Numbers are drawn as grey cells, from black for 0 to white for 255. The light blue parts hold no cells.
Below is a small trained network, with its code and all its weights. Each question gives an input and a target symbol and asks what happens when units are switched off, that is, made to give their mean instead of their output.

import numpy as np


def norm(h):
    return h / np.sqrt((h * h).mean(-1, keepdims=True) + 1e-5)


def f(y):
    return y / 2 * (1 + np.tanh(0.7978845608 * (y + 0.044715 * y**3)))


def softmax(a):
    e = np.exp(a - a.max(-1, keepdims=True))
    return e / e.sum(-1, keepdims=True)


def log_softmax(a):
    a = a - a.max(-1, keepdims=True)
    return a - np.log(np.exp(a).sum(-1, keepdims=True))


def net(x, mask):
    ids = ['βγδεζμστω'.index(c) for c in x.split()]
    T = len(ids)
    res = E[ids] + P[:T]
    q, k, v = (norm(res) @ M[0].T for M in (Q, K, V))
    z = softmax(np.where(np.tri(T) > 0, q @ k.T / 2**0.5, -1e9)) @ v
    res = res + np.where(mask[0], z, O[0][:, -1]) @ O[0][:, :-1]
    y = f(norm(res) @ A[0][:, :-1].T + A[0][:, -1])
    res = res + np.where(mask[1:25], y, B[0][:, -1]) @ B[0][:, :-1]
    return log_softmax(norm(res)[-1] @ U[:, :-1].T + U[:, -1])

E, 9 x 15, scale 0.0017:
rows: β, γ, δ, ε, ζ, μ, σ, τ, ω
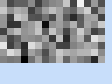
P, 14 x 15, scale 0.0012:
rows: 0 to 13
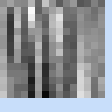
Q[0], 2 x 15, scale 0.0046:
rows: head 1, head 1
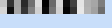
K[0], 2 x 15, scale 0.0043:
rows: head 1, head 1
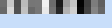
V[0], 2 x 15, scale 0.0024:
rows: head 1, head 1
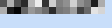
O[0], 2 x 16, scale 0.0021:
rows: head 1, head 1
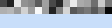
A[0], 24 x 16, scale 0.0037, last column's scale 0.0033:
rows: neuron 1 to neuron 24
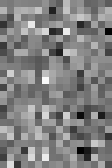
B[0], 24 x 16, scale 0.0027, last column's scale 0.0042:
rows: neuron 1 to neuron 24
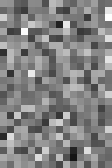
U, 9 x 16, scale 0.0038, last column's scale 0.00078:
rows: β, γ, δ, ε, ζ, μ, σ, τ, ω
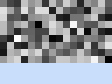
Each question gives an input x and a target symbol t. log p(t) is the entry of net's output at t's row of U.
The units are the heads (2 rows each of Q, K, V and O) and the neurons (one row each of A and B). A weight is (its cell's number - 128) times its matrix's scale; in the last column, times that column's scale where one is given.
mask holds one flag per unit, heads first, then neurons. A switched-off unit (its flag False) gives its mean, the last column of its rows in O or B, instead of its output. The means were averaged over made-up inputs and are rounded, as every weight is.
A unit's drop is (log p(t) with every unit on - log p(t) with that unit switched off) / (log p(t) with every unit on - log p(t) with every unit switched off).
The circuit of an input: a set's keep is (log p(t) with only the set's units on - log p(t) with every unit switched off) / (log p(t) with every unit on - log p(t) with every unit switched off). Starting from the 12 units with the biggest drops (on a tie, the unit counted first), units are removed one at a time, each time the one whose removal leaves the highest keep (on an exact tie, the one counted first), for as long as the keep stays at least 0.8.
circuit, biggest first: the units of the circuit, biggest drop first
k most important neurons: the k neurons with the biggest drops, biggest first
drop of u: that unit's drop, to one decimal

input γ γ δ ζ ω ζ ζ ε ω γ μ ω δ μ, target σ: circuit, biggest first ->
head 1; neuron 3; neuron 9
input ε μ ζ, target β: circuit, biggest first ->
head 1; neuron 5; neuron 2
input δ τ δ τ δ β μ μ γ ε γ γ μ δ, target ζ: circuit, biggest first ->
head 1
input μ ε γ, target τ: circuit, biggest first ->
head 1; neuron 20; neuron 3
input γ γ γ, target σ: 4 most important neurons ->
neuron 3; neuron 19; neuron 9; neuron 10
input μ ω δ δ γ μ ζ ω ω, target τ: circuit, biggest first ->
head 1; neuron 20; neuron 19
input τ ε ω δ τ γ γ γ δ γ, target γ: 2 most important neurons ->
neuron 3; neuron 2
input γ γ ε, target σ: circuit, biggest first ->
head 1; neuron 3; neuron 9
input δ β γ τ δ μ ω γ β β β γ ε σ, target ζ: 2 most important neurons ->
neuron 2; neuron 19
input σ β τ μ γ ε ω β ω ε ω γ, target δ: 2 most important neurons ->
neuron 2; neuron 9
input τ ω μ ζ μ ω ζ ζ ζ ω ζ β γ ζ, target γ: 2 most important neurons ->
neuron 3; neuron 2
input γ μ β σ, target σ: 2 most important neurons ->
neuron 3; neuron 9
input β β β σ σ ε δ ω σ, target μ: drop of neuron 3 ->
0.3
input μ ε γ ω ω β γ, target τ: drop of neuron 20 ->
0.7
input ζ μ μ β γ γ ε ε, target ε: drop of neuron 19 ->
-0.1
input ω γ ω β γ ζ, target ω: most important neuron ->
neuron 8
